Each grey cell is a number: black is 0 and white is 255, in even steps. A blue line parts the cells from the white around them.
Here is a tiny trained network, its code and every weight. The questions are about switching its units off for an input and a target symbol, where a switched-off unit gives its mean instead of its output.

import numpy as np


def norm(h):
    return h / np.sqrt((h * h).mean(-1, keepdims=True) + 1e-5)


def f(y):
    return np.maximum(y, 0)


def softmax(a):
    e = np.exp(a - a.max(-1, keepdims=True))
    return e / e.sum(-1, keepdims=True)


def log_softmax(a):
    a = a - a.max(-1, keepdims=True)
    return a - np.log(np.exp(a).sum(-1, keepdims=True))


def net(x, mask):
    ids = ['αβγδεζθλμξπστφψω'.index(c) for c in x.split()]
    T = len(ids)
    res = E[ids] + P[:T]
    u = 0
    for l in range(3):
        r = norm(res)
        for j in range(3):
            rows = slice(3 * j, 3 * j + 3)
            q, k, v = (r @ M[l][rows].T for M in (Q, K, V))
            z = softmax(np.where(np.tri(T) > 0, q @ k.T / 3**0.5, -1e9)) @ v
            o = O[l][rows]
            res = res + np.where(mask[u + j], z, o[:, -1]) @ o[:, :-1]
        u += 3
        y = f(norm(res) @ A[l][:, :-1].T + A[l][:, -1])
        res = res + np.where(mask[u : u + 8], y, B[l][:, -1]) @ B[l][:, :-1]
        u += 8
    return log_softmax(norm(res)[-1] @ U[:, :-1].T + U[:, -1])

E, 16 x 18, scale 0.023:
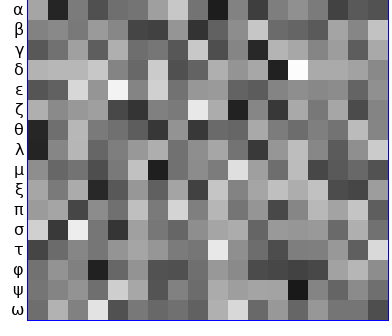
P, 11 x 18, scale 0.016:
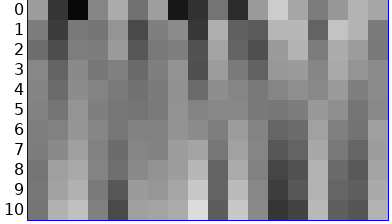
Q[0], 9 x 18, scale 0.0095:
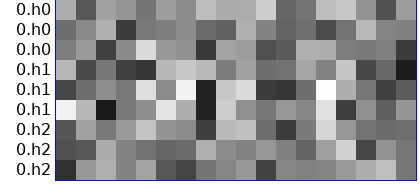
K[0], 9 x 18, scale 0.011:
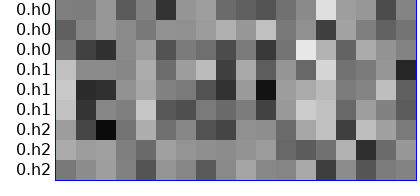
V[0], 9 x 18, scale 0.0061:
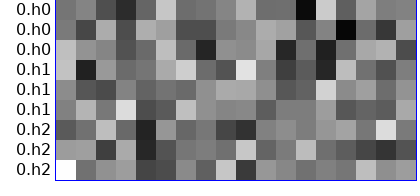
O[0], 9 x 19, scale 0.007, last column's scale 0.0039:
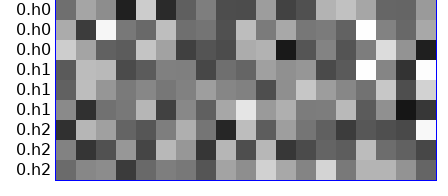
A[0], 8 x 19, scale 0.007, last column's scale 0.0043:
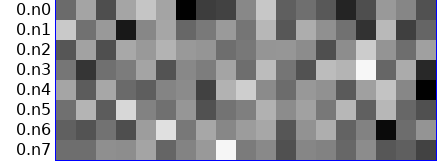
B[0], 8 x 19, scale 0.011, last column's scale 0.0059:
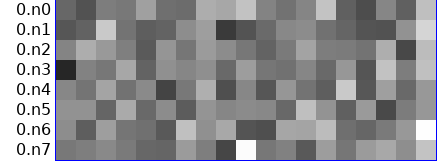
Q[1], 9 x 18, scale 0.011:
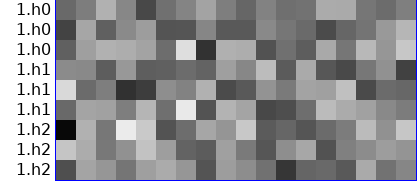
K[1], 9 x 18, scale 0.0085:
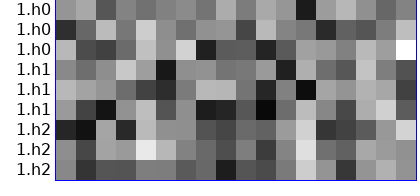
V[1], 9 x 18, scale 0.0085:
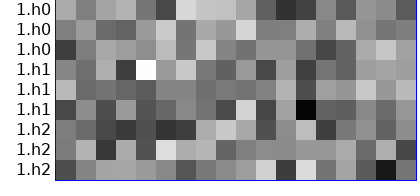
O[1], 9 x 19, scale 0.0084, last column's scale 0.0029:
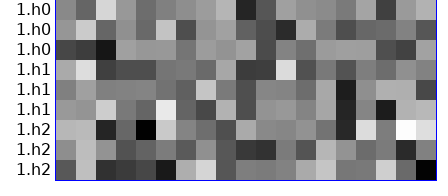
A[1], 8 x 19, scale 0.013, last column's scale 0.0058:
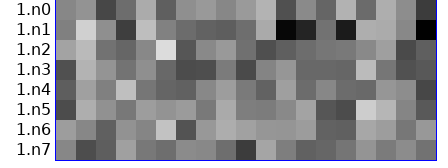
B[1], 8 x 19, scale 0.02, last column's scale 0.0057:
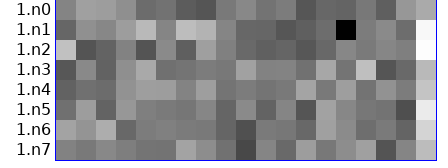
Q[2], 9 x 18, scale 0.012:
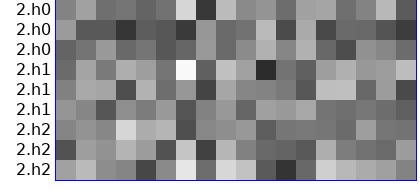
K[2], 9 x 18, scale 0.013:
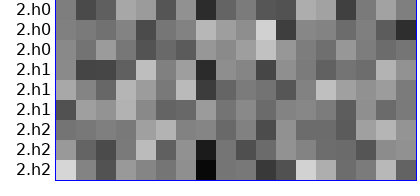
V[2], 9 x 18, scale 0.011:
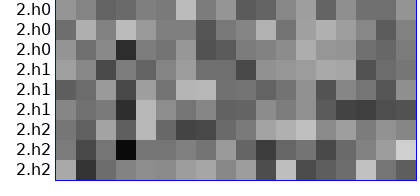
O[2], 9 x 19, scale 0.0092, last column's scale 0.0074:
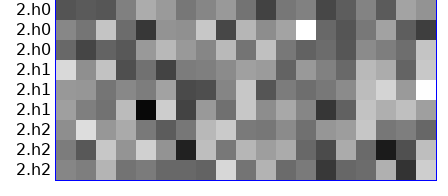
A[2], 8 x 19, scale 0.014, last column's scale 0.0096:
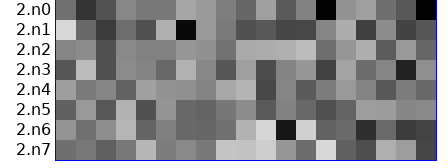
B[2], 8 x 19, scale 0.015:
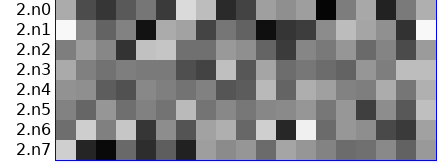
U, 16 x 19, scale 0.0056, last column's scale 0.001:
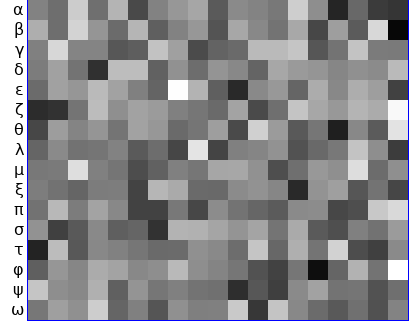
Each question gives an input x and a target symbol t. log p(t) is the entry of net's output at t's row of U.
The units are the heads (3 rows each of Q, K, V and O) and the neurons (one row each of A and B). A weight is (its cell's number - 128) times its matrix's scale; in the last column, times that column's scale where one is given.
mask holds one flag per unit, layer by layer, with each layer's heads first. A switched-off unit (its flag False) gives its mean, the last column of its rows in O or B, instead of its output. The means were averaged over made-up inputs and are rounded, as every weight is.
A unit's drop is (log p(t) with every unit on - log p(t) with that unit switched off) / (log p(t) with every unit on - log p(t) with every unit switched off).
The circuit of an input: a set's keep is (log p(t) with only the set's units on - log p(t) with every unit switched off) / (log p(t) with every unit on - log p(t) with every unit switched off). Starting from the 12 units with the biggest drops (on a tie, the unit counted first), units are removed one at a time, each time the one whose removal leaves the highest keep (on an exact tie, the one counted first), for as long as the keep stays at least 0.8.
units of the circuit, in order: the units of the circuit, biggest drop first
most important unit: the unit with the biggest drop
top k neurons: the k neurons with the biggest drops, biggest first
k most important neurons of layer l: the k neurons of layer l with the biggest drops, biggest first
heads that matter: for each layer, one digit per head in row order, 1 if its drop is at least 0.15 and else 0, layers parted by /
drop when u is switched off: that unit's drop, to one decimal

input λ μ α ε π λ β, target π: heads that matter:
100 / 000 / 000
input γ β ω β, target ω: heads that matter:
000 / 010 / 000
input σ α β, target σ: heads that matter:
000 / 000 / 000
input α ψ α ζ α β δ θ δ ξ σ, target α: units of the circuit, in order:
1.h2, 2.h1
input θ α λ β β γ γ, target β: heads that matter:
010 / 010 / 000
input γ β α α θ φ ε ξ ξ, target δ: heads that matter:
000 / 000 / 000
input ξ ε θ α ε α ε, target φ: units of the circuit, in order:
1.h0, 1.n1
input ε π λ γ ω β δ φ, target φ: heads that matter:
100 / 000 / 000
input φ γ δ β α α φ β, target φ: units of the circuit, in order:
0.h0, 1.n1
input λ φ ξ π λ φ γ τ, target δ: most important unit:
2.h2
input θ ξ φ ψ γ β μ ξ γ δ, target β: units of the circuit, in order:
1.h1, 0.h1, 2.n1
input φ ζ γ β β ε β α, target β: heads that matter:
000 / 010 / 000
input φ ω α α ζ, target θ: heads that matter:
100 / 000 / 010
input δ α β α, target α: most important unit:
1.h2
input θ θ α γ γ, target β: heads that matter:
010 / 000 / 000
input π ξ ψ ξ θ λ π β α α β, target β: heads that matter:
110 / 010 / 000
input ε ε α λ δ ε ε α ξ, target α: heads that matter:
000 / 001 / 000
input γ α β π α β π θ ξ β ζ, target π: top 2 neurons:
1.n0, 2.n1
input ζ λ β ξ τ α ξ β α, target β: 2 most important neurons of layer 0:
0.n6, 0.n7
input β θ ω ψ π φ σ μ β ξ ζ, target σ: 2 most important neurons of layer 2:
2.n7, 2.n1
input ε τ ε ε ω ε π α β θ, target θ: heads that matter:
011 / 010 / 000
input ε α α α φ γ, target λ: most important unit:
2.n3
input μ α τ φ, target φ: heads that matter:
000 / 000 / 000
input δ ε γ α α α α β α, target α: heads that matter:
100 / 001 / 000
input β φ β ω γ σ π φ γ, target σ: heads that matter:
010 / 000 / 000
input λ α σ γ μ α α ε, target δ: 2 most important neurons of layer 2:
2.n4, 2.n1
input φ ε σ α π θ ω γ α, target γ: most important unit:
1.h2
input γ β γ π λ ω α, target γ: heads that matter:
000 / 000 / 000
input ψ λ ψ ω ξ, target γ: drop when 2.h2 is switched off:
0.1
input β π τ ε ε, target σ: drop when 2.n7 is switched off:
0.5
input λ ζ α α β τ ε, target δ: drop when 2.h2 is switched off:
0.3
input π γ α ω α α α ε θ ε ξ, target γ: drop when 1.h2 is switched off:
0.2
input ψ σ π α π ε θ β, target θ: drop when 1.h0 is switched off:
0.0
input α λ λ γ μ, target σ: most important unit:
2.n7
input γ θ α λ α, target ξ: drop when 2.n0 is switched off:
0.2
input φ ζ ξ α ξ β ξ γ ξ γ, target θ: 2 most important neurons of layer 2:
2.n5, 2.n1
